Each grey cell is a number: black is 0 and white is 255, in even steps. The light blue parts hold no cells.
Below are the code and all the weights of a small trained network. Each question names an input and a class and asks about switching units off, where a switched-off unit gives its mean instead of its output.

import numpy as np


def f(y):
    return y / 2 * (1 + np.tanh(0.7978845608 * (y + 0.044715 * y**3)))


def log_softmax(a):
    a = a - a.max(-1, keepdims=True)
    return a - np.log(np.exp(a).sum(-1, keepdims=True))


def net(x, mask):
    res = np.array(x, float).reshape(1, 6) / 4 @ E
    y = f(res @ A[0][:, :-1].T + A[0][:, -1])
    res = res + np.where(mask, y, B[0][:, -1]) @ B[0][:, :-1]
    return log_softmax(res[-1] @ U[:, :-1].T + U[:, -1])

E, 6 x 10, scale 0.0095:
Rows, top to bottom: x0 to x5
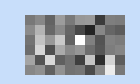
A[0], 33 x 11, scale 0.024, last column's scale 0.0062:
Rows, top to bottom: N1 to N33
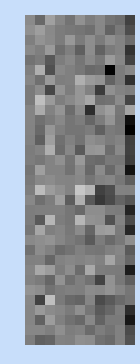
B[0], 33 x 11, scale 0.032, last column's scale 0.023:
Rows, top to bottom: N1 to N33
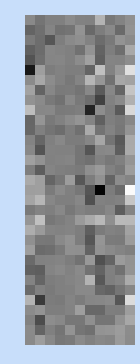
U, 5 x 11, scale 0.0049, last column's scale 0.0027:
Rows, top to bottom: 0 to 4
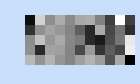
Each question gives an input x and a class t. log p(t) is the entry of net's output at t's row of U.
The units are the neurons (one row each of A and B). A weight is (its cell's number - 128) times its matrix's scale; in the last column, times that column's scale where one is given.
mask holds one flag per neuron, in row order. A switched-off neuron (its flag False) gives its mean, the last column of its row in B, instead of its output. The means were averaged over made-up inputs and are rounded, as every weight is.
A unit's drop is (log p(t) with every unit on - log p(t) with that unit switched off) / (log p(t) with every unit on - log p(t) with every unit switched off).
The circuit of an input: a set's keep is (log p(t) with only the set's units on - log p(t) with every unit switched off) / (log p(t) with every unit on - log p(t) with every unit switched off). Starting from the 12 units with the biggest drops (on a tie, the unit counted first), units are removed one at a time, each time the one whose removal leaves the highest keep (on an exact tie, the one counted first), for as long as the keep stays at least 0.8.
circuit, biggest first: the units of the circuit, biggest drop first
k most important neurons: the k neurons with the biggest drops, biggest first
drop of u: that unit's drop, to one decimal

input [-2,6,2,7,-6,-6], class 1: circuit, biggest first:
[N6]
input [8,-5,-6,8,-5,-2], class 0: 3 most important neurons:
[N6 N10 N29]
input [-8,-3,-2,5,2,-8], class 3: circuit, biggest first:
[N19 N10]
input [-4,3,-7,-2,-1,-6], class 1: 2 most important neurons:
[N6 N18]
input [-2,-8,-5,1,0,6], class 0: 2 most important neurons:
[N29 N18]
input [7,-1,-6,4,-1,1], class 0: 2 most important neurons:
[N29 N18]
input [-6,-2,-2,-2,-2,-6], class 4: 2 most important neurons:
[N21 N14]
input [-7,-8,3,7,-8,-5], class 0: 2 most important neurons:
[N6 N21]
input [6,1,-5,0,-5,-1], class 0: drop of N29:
0.1
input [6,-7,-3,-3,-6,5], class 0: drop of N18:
0.4
